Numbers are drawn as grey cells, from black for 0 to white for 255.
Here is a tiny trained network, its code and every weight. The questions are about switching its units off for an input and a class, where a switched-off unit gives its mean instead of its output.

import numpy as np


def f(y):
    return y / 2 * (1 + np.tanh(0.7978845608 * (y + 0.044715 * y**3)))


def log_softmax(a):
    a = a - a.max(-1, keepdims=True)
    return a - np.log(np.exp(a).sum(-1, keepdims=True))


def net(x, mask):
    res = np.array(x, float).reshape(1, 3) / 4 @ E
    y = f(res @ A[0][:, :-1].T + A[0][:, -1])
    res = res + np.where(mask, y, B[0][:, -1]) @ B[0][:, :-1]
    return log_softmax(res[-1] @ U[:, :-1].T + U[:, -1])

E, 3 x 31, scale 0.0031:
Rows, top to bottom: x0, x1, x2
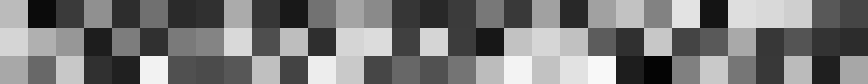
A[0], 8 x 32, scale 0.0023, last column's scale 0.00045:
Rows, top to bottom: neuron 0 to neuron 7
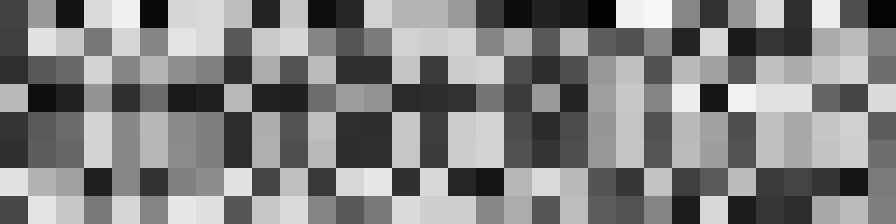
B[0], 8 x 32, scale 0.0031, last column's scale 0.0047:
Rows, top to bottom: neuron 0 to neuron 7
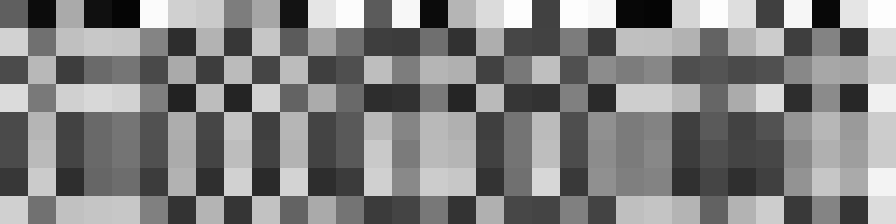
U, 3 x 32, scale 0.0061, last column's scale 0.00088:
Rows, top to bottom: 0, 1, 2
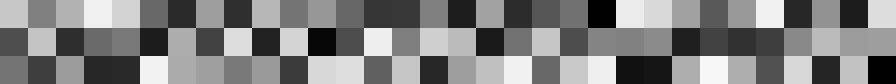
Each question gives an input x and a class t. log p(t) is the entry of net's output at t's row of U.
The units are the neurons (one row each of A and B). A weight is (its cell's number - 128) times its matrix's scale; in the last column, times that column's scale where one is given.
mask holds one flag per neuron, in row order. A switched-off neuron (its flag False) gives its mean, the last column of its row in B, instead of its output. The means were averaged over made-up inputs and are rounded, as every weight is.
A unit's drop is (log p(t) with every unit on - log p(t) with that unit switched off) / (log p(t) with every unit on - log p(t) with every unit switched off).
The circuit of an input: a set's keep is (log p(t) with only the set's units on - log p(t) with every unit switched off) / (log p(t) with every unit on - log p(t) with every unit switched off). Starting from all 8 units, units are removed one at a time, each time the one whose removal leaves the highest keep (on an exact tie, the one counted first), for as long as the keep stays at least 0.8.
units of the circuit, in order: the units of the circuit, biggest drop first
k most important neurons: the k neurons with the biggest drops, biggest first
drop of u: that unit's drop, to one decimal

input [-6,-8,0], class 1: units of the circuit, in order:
[neuron 5]
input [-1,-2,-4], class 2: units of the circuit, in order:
[neuron 0; neuron 3]
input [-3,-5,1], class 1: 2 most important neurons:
[neuron 3; neuron 0]
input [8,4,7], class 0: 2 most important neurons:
[neuron 3; neuron 0]
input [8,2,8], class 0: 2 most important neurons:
[neuron 3; neuron 0]
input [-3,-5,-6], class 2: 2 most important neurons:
[neuron 0; neuron 6]
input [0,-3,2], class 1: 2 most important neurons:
[neuron 0; neuron 3]
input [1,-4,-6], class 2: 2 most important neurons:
[neuron 0; neuron 6]
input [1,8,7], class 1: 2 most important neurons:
[neuron 6; neuron 0]
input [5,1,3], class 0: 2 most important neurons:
[neuron 0; neuron 3]
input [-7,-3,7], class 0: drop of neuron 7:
0.3
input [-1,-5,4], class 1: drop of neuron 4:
0.1
